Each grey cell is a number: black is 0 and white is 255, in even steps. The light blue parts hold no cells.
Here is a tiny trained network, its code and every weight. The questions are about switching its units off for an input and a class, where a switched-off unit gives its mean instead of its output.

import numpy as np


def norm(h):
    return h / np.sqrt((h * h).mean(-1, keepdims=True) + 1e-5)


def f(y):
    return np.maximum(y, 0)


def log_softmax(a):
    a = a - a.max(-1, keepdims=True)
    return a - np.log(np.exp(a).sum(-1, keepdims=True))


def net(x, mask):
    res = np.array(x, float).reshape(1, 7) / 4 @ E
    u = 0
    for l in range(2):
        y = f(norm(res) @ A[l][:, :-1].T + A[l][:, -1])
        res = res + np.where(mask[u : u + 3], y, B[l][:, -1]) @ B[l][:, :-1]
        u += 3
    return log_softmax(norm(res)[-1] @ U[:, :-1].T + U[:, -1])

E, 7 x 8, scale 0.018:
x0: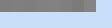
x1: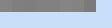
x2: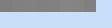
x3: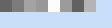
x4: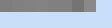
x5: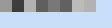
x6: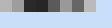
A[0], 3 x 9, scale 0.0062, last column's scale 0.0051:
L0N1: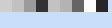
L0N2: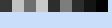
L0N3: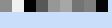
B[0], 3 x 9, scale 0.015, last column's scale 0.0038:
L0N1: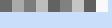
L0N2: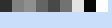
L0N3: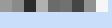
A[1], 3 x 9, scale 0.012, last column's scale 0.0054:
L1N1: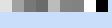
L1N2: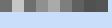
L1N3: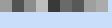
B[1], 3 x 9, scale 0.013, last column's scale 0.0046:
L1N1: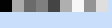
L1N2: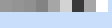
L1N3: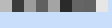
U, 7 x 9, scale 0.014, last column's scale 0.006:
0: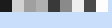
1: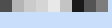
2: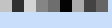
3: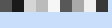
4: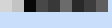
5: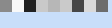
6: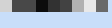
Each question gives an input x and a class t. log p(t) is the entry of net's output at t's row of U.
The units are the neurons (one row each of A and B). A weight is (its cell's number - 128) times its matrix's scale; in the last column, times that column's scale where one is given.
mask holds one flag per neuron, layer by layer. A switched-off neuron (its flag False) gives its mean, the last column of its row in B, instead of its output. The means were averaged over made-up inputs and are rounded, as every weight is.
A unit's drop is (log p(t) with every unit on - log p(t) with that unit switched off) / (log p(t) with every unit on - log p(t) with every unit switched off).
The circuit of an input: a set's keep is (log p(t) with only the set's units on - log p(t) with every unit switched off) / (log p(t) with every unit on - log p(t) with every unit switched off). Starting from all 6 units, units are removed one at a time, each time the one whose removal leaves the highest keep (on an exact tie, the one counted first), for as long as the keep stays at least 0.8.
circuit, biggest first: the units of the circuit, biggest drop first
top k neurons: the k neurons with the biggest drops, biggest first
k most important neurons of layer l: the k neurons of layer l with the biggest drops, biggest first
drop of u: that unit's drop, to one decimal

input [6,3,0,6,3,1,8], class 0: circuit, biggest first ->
(L1N1)
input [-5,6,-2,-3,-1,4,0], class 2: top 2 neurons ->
(L1N3; L1N1)
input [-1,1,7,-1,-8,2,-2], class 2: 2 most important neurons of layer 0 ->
(L0N2; L0N1)
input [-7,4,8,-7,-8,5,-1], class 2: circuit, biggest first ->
(L1N3; L1N1)
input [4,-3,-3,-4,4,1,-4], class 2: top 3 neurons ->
(L1N1; L0N1; L1N3)
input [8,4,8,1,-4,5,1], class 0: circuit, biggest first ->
(L1N1; L0N2)
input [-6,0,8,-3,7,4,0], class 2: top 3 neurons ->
(L1N3; L1N1; L1N2)
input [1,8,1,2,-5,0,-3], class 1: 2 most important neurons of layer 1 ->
(L1N3; L1N1)
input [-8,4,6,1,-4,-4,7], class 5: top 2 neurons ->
(L0N2; L1N2)
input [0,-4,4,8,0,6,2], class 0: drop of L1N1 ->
0.6
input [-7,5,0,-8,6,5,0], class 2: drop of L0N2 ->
-0.1
